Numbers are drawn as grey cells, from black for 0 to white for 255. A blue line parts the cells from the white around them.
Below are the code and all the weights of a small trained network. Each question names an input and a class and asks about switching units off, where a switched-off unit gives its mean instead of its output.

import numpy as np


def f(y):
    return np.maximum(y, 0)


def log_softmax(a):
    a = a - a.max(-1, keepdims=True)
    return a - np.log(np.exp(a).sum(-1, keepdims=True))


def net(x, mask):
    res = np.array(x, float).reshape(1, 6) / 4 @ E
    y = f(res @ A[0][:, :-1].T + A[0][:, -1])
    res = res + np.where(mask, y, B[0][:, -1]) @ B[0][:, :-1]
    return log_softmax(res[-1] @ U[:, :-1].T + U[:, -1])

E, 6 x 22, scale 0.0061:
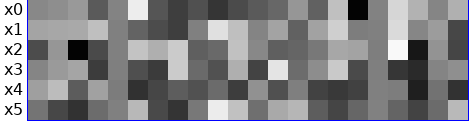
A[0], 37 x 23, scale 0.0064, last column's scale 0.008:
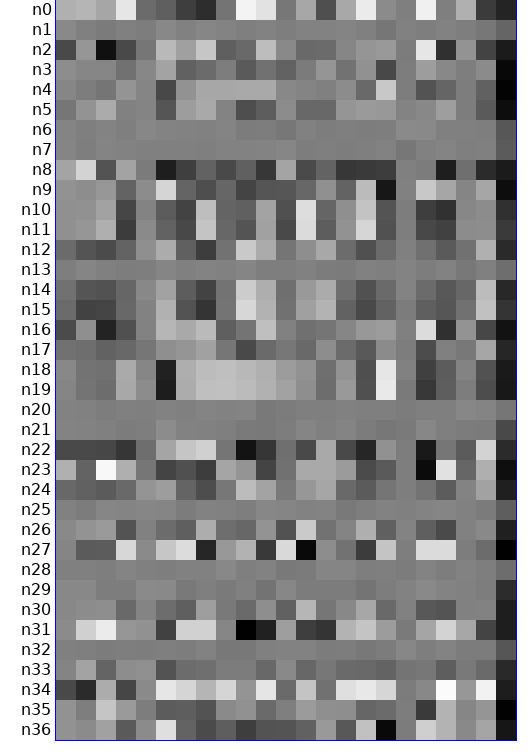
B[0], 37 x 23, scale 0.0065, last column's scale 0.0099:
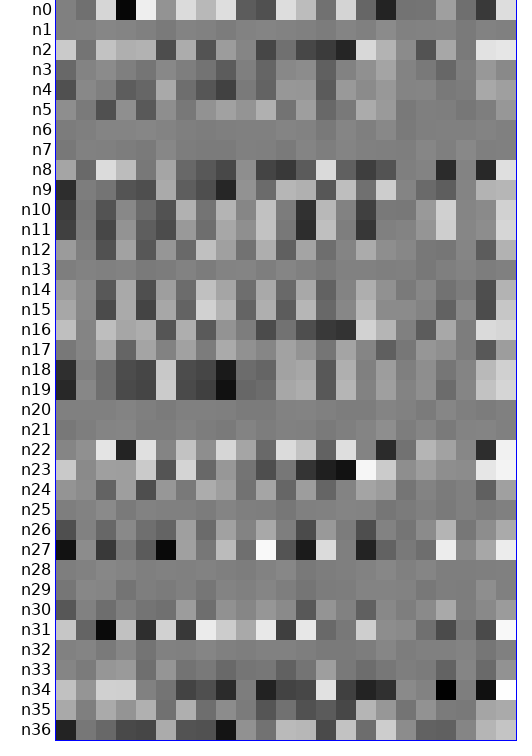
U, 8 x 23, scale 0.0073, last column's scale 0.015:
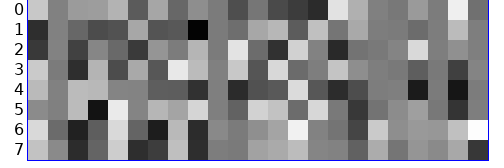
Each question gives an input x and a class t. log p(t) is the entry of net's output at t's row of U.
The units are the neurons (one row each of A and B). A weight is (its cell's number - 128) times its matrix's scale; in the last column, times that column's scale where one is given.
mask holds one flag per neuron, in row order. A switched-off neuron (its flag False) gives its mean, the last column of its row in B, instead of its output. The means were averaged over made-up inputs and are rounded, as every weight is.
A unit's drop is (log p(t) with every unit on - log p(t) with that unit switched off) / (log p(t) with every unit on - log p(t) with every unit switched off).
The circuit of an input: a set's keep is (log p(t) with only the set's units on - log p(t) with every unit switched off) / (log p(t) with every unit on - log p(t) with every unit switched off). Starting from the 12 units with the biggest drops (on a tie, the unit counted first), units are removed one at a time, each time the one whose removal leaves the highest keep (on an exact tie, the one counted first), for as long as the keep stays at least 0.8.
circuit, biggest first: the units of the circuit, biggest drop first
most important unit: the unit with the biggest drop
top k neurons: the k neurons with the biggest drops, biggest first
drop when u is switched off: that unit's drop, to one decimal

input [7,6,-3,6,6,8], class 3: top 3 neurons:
[n15, n14, n12]
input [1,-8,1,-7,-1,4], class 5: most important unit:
n22
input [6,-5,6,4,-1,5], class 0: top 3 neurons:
[n2, n16, n19]
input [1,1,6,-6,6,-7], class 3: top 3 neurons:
[n31, n23, n34]
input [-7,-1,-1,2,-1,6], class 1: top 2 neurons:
[n19, n18]
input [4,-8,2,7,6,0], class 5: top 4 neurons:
[n22, n27, n34, n17]
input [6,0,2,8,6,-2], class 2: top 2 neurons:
[n11, n10]
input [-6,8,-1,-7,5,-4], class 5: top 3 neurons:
[n0, n11, n10]
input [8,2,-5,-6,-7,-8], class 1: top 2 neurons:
[n36, n9]
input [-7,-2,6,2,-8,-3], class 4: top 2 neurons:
[n34, n23]
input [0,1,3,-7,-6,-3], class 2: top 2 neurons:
[n27, n8]
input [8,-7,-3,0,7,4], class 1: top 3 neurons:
[n36, n9, n34]
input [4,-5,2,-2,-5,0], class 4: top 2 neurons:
[n34, n0]
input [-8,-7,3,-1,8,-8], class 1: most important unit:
n19
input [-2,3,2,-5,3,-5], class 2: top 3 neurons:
[n27, n15, n14]
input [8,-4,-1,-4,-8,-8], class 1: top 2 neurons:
[n36, n9]
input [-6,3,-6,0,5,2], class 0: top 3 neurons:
[n23, n34, n35]
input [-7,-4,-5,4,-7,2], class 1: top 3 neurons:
[n19, n18, n8]
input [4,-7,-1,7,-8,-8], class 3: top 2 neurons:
[n31, n27]
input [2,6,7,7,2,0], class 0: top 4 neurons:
[n2, n16, n27, n22]
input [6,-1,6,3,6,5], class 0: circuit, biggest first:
[n2]
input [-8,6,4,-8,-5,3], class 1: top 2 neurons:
[n19, n18]
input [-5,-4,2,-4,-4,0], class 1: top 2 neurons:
[n19, n18]
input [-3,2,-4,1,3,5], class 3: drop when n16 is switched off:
0.2
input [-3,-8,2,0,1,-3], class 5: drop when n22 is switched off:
0.1
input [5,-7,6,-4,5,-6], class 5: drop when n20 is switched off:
0.0
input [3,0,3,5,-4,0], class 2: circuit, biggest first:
[n11]
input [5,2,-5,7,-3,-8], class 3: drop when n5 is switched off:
0.1
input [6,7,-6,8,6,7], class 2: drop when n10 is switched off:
0.5
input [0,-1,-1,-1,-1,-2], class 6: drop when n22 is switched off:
0.6
